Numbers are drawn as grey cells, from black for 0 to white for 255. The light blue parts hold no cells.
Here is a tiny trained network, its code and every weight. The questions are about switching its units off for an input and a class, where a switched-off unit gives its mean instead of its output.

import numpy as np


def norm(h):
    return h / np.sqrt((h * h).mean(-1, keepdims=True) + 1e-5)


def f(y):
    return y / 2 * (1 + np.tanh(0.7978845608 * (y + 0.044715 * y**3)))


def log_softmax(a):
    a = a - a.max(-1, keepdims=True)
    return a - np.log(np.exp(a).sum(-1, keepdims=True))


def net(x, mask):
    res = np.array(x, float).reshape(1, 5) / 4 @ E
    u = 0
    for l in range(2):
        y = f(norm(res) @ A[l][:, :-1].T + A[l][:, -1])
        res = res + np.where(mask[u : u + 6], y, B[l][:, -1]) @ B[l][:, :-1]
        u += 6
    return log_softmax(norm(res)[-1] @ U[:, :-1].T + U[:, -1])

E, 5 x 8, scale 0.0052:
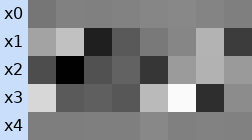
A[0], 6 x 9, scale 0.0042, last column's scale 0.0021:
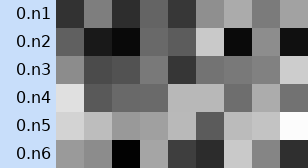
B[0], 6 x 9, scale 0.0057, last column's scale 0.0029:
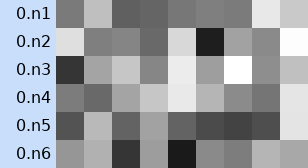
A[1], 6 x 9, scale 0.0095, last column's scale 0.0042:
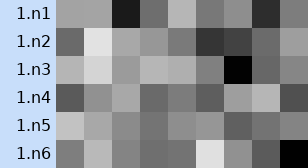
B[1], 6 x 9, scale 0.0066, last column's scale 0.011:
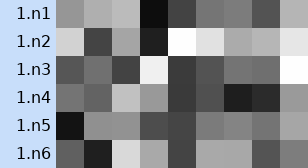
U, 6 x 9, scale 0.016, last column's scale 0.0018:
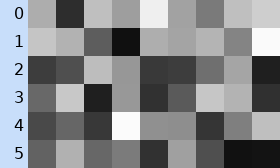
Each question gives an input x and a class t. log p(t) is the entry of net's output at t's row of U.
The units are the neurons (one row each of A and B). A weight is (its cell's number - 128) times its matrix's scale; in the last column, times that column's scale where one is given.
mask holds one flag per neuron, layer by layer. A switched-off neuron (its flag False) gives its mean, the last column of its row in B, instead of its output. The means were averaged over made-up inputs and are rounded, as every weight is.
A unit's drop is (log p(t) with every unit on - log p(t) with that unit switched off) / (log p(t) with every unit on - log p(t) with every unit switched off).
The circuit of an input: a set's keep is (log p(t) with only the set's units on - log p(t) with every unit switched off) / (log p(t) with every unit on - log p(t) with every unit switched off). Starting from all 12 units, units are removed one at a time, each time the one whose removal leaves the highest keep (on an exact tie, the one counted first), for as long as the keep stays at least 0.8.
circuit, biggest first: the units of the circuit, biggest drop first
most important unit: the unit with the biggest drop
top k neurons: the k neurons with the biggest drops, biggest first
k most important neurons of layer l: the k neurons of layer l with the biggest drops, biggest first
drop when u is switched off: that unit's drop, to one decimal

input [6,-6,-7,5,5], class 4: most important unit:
1.n3
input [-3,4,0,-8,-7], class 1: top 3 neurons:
(1.n3; 1.n2; 1.n5)
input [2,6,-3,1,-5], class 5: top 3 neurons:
(1.n3; 0.n2; 1.n6)
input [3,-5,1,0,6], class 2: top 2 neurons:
(1.n2; 0.n4)
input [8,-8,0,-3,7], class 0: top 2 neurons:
(1.n3; 1.n5)
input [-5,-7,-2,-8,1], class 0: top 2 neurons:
(1.n2; 1.n3)
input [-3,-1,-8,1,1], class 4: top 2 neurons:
(1.n3; 0.n3)
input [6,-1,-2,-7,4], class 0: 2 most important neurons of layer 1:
(1.n2; 1.n1)
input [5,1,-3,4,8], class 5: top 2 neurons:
(1.n1; 1.n5)
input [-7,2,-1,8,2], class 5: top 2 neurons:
(1.n2; 1.n1)
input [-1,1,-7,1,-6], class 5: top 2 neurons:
(1.n3; 1.n1)
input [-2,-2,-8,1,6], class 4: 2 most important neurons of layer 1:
(1.n3; 1.n5)
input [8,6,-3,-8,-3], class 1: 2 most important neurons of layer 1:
(1.n2; 1.n3)
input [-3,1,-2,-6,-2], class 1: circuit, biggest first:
(1.n2)
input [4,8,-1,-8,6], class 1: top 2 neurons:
(1.n3; 1.n2)
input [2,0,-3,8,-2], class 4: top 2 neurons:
(1.n3; 0.n4)
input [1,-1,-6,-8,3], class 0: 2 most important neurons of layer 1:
(1.n2; 1.n1)
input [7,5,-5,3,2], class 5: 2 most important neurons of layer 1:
(1.n3; 1.n1)
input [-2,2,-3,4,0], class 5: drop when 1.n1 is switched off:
0.3
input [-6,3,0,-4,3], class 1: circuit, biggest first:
(1.n3)
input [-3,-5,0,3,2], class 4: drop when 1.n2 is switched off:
0.8
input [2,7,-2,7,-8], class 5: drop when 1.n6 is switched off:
0.0
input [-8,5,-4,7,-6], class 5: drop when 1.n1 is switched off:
0.1
